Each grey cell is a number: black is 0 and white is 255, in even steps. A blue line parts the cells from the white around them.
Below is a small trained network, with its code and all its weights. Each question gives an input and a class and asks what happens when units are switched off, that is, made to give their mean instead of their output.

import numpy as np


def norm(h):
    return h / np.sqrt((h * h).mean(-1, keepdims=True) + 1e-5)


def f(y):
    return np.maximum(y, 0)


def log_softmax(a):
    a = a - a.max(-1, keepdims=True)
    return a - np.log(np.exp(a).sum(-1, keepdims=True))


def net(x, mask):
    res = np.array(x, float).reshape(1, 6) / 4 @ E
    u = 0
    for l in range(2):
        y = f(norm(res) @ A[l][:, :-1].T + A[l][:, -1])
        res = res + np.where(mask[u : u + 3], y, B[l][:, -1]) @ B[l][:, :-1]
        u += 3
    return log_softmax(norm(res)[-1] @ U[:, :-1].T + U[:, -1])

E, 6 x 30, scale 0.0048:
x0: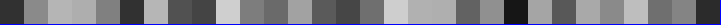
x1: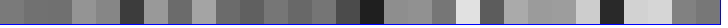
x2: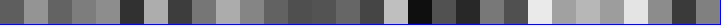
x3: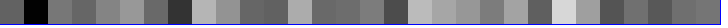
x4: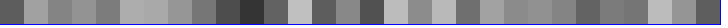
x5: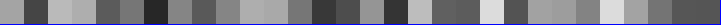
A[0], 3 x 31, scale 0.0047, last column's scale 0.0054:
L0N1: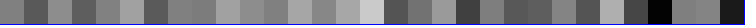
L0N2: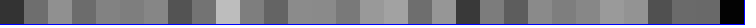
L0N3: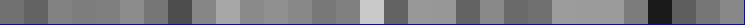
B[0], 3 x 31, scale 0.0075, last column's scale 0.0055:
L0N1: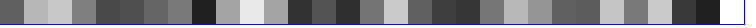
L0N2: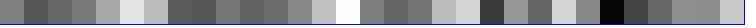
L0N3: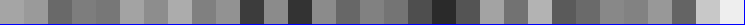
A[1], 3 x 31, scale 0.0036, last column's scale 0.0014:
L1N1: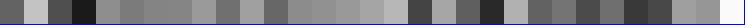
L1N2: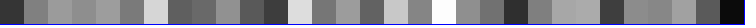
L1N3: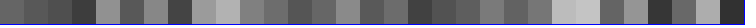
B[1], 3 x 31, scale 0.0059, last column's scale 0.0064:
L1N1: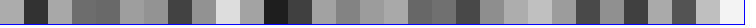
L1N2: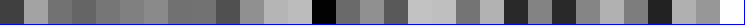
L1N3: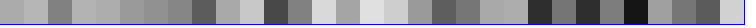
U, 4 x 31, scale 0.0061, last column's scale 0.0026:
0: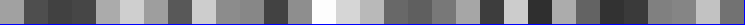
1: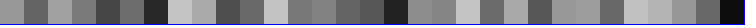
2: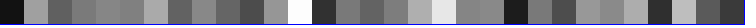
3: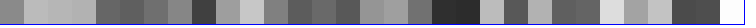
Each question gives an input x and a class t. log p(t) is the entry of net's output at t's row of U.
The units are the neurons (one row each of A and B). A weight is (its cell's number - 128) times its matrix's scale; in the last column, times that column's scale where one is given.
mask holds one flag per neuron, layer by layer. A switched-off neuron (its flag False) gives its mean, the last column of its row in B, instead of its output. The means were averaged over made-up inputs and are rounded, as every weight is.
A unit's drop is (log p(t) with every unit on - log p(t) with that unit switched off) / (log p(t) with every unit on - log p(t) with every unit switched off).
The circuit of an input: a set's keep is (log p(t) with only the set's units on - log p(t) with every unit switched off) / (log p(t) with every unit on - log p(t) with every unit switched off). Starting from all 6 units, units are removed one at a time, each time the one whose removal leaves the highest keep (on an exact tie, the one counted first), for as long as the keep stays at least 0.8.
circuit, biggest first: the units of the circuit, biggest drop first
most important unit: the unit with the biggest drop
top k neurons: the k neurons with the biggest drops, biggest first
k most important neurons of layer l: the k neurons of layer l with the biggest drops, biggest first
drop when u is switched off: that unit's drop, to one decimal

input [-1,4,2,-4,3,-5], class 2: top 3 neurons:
L0N1; L0N3; L1N2
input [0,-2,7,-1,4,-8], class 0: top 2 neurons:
L1N1; L0N1
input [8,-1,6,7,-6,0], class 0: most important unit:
L0N2
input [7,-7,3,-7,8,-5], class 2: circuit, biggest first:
L1N2; L0N1
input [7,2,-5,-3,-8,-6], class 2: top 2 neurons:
L0N1; L0N3
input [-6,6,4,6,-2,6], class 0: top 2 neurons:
L0N1; L1N3
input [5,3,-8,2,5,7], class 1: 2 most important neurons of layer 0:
L0N2; L0N1
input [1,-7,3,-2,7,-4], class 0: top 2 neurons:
L1N1; L0N2
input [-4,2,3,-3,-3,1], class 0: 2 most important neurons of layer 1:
L1N2; L1N3
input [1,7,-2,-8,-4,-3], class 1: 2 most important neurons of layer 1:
L1N3; L1N1
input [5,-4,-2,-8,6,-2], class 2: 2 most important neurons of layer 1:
L1N2; L1N3
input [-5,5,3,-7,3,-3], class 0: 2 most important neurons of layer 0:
L0N1; L0N3
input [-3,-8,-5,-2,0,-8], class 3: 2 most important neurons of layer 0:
L0N1; L0N2
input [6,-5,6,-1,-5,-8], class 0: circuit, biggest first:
L0N2
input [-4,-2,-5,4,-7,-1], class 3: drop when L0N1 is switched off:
0.5
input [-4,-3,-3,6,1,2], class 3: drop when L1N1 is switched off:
0.0
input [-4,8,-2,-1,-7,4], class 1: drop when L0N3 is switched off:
0.1
